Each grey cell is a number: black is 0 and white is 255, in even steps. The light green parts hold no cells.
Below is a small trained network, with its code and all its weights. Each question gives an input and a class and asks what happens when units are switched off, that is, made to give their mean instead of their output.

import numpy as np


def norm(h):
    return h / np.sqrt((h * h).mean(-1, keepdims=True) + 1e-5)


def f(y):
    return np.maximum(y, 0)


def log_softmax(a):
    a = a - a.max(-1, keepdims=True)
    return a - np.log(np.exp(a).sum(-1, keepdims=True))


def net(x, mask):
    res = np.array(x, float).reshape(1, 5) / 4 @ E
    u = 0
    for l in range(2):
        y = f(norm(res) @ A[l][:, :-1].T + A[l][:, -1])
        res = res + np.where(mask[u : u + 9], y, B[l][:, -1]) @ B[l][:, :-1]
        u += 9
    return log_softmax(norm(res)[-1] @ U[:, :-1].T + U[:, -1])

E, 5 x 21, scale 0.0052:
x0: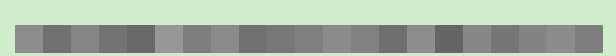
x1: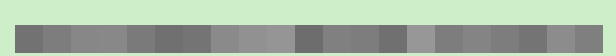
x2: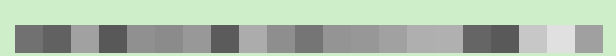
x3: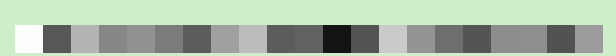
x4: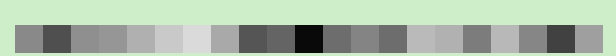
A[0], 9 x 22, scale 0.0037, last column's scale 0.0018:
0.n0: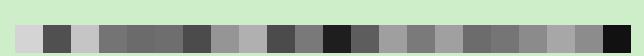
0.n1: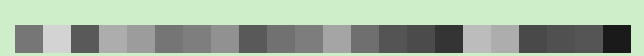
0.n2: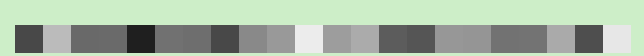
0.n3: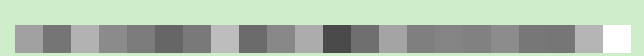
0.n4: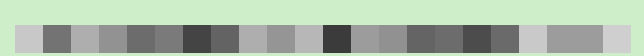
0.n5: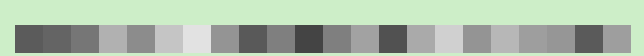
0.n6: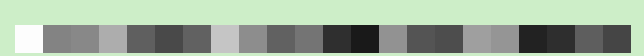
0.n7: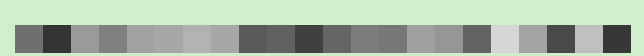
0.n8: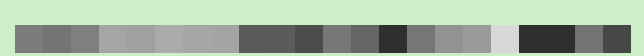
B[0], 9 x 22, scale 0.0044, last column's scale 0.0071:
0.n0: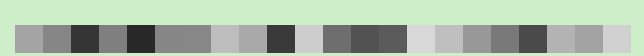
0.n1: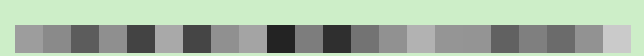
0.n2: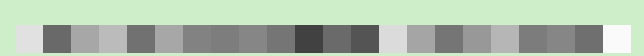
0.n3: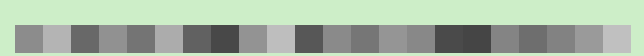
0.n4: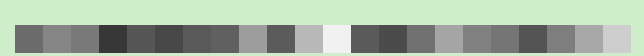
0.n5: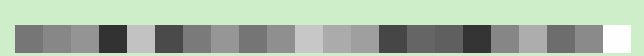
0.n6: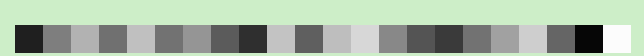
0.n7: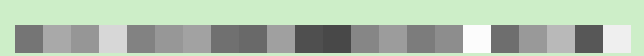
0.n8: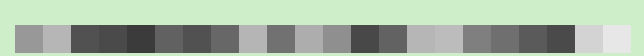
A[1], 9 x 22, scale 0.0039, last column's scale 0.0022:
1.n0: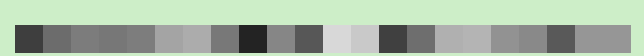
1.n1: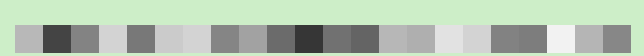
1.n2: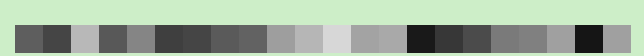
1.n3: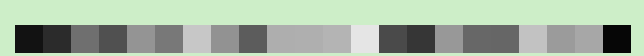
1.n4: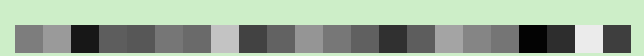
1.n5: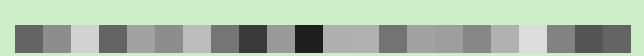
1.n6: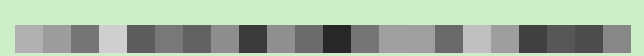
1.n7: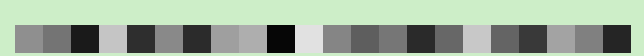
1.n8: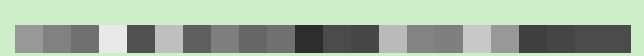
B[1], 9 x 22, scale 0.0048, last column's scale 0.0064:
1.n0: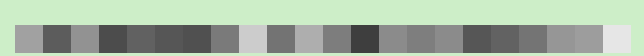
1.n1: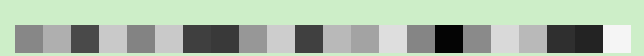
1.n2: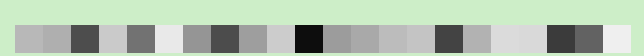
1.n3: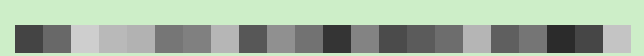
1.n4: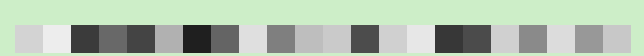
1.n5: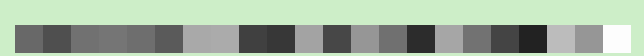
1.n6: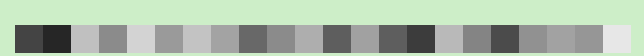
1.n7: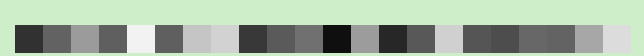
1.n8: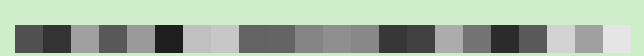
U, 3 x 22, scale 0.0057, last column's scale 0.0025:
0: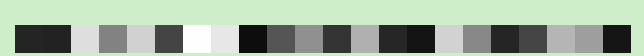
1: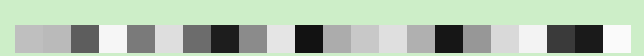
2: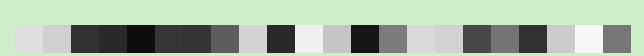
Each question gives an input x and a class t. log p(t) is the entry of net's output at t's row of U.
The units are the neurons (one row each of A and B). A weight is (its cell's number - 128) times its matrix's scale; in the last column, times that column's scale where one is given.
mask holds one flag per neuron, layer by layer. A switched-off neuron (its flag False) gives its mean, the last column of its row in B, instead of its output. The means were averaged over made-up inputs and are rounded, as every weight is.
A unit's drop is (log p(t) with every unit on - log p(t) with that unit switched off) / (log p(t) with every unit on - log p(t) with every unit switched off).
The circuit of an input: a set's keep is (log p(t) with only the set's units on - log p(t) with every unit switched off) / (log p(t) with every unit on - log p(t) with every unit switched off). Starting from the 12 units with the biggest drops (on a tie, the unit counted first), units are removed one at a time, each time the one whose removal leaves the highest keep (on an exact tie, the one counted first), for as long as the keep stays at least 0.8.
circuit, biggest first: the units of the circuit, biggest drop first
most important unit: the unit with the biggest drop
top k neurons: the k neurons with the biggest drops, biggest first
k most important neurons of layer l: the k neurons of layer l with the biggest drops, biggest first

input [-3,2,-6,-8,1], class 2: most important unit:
1.n4
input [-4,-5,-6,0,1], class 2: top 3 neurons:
(0.n8 0.n2 1.n4)
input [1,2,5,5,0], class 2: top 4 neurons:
(0.n4 0.n0 0.n2 1.n2)
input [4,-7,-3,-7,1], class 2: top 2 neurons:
(1.n4 0.n7)
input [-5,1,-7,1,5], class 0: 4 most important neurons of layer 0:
(0.n7 0.n6 0.n4 0.n0)
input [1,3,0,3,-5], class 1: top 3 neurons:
(0.n6 1.n2 0.n8)
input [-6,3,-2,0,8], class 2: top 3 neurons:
(0.n8 0.n2 0.n5)
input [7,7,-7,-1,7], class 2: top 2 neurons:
(0.n8 1.n4)
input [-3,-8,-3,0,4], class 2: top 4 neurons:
(0.n8 0.n2 1.n4 0.n5)
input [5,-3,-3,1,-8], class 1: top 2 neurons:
(1.n2 0.n0)
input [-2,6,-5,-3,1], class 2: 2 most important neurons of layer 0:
(0.n8 0.n7)
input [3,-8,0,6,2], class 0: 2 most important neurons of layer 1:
(1.n8 1.n2)
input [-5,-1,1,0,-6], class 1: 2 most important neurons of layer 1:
(1.n2 1.n5)
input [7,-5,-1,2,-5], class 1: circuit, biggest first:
(1.n2)
